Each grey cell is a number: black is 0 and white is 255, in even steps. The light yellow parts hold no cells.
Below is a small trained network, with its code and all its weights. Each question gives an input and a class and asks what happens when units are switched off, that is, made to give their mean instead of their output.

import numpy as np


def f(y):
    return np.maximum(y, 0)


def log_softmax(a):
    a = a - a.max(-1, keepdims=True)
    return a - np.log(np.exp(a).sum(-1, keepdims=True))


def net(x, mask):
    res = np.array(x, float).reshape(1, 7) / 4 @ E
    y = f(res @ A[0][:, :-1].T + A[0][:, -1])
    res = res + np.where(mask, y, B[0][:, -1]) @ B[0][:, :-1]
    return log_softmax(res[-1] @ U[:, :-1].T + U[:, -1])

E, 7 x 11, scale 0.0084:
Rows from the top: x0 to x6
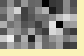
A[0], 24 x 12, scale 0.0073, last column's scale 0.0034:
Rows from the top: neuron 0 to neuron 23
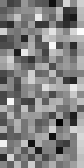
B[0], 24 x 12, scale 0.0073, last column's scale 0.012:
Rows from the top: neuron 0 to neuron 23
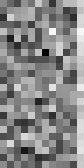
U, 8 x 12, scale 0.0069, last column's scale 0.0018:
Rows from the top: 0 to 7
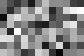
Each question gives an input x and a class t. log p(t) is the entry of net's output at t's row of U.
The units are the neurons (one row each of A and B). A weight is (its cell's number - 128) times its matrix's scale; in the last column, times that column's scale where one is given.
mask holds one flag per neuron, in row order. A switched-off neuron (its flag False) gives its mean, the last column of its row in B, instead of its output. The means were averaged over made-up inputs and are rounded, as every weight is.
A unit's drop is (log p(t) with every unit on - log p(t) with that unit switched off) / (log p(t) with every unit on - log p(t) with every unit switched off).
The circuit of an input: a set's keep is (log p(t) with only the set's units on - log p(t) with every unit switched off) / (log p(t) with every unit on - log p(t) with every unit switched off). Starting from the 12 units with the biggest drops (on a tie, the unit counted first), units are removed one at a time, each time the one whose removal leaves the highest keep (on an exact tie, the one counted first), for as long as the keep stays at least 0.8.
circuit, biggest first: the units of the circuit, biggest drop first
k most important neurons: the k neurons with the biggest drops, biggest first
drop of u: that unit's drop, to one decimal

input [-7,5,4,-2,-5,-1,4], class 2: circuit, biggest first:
(neuron 2)
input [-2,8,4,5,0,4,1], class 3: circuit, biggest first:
(neuron 14; neuron 8)
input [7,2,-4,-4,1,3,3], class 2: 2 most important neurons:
(neuron 2; neuron 16)
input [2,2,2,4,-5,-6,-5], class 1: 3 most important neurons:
(neuron 0; neuron 13; neuron 19)
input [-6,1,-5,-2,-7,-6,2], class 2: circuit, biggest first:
(neuron 2; neuron 6)
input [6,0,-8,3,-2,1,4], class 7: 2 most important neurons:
(neuron 20; neuron 17)
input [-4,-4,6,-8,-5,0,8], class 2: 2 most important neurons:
(neuron 2; neuron 19)
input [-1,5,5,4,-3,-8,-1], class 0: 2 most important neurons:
(neuron 21; neuron 17)
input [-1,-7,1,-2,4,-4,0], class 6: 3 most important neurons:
(neuron 7; neuron 11; neuron 21)
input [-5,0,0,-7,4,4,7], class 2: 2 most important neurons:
(neuron 2; neuron 16)
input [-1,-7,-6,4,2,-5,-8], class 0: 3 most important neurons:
(neuron 6; neuron 3; neuron 21)
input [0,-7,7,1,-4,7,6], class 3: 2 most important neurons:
(neuron 14; neuron 22)
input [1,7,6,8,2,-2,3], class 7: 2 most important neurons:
(neuron 21; neuron 8)
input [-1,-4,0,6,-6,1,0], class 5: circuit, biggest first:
(neuron 20)
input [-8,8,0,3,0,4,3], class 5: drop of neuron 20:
0.1
